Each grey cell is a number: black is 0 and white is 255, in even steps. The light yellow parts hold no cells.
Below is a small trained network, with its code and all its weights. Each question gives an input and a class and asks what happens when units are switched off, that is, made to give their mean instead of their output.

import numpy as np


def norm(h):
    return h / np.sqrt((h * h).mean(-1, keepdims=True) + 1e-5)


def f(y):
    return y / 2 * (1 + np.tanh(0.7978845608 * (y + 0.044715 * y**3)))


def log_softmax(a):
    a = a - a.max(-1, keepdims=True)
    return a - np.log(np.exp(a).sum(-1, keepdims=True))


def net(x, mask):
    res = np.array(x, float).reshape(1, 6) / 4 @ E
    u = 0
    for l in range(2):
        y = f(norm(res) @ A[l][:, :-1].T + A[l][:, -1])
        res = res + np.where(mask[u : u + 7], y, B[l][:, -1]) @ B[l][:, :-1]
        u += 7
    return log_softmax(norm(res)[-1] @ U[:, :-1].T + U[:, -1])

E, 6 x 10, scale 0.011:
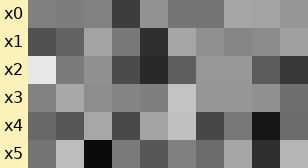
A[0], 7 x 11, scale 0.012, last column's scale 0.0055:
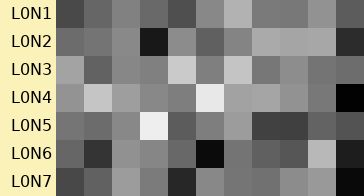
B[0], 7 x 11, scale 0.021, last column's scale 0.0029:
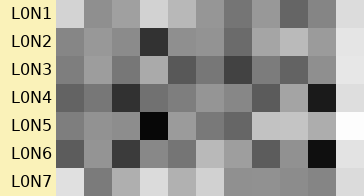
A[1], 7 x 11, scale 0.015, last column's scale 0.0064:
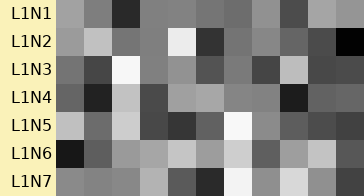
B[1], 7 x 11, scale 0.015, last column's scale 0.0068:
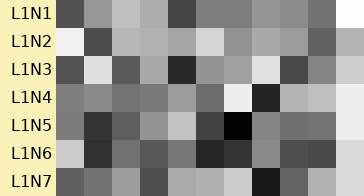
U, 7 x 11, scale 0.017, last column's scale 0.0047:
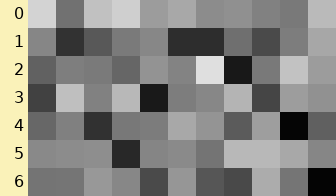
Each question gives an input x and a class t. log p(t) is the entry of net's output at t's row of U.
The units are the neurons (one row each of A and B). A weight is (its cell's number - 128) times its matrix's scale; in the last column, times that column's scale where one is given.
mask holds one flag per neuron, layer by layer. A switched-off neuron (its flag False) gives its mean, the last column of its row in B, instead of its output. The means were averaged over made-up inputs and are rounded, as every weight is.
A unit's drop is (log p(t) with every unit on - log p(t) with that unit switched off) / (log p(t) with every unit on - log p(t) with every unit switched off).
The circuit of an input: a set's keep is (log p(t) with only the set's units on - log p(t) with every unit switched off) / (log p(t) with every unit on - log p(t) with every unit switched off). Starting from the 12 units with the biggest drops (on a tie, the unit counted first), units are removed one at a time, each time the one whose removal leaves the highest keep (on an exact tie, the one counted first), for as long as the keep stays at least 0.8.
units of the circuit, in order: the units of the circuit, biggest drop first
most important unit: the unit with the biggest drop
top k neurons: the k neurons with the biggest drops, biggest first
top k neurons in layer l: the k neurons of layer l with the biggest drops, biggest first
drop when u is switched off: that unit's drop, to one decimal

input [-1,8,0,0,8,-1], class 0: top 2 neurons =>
[L0N7 L0N1]
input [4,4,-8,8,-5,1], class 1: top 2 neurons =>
[L1N6 L0N6]
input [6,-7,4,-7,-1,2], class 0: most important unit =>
L1N2
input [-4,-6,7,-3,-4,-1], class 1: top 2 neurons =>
[L1N5 L0N1]
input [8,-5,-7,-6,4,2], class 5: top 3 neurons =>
[L0N2 L1N5 L1N2]
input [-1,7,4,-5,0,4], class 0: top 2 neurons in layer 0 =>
[L0N7 L0N1]
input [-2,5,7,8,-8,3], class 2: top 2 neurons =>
[L1N7 L0N6]
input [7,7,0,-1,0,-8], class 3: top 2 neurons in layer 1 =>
[L1N3 L1N2]
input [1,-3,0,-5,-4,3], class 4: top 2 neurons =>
[L0N6 L1N4]
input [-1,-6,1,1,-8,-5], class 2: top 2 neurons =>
[L1N7 L0N1]
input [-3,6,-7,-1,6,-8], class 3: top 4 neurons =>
[L1N3 L1N5 L1N2 L1N7]
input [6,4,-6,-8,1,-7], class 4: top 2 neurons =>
[L0N6 L1N6]
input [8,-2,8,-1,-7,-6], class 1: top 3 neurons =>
[L1N5 L0N5 L1N4]
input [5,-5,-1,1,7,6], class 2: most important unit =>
L1N4
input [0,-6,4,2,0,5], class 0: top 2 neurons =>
[L1N2 L0N3]
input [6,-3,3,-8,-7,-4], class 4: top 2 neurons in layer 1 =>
[L1N4 L1N3]
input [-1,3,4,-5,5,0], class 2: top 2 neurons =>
[L1N4 L0N4]
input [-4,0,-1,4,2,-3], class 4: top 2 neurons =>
[L0N4 L0N2]
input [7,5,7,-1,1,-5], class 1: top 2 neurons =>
[L1N5 L0N5]
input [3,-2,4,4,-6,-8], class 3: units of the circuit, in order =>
[L1N3]
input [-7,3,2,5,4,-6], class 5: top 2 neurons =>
[L0N5 L1N1]
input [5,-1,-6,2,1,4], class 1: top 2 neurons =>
[L1N6 L0N5]
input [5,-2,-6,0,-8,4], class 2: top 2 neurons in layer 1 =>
[L1N7 L1N5]
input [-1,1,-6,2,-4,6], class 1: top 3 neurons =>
[L1N6 L0N3 L1N3]
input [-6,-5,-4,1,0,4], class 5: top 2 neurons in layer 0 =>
[L0N5 L0N1]
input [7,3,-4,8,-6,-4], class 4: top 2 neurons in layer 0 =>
[L0N4 L0N5]
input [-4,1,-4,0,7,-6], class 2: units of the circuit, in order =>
[L1N4]
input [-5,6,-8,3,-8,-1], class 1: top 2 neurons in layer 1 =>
[L1N6 L1N4]
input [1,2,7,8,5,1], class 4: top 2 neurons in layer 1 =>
[L1N6 L1N4]
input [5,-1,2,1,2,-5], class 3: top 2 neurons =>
[L1N3 L0N5]
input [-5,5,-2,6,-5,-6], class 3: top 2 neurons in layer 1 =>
[L1N3 L1N4]
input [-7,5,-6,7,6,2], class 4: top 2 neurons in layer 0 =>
[L0N4 L0N2]
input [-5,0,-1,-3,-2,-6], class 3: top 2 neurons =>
[L1N3 L0N2]
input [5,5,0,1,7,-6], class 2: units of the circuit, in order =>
[L1N4]
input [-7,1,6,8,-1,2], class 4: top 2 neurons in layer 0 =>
[L0N4 L0N2]
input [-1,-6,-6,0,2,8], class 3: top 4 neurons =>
[L1N1 L0N1 L0N7 L1N5]
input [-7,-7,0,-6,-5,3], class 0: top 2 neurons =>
[L1N2 L0N2]
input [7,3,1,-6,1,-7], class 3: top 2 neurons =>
[L1N3 L0N5]
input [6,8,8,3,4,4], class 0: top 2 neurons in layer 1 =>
[L1N6 L1N4]
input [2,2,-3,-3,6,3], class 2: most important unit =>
L1N4
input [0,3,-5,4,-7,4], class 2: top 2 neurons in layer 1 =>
[L1N7 L1N5]
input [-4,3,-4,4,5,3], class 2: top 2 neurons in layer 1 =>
[L1N4 L1N5]
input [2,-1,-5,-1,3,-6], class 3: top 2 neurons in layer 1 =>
[L1N3 L1N5]
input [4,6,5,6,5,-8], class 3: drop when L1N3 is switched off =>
1.6
